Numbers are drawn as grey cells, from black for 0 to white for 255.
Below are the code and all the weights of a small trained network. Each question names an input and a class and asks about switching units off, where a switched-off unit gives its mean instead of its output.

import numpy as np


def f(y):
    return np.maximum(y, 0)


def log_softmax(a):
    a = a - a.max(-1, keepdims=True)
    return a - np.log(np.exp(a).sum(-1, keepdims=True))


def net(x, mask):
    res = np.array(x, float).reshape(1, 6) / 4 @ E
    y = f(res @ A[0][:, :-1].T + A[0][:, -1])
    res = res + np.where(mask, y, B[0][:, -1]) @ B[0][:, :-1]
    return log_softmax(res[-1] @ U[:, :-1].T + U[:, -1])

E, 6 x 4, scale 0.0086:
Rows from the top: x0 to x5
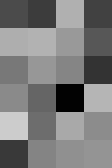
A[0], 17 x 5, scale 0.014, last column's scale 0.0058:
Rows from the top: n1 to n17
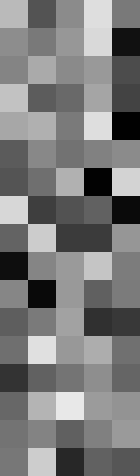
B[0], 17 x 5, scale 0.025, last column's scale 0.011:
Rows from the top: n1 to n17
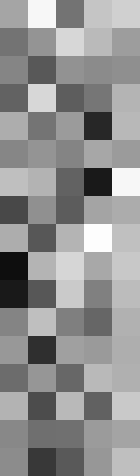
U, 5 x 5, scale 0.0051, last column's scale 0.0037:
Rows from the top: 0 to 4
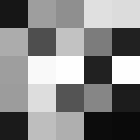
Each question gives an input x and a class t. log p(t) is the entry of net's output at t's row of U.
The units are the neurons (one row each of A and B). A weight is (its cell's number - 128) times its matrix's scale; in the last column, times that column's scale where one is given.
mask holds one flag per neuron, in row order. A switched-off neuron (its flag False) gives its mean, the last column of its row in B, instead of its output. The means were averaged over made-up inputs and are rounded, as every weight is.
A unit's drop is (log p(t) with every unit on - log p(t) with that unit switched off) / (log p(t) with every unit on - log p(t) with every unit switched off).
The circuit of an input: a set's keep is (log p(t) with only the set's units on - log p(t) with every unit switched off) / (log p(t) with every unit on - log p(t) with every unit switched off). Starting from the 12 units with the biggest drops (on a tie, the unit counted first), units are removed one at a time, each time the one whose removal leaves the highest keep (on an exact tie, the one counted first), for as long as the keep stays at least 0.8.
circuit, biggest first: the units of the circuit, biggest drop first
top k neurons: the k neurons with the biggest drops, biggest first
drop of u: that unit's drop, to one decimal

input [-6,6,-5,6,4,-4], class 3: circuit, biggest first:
(n1)
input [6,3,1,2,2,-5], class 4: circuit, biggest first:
(n11; n1; n9)
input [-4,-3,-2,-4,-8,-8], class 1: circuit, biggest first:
(n10; n1; n4)
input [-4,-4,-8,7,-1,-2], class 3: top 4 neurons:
(n5; n1; n11; n4)
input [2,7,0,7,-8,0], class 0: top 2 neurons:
(n7; n15)
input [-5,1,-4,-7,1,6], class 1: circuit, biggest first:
(n13; n15)
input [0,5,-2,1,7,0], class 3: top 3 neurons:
(n10; n7; n11)
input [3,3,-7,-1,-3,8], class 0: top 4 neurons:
(n10; n14; n5; n7)
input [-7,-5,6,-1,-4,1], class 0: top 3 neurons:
(n7; n15; n5)
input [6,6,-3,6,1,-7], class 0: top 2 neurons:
(n7; n8)
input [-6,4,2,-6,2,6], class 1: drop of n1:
0.1
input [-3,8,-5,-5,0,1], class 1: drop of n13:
0.3
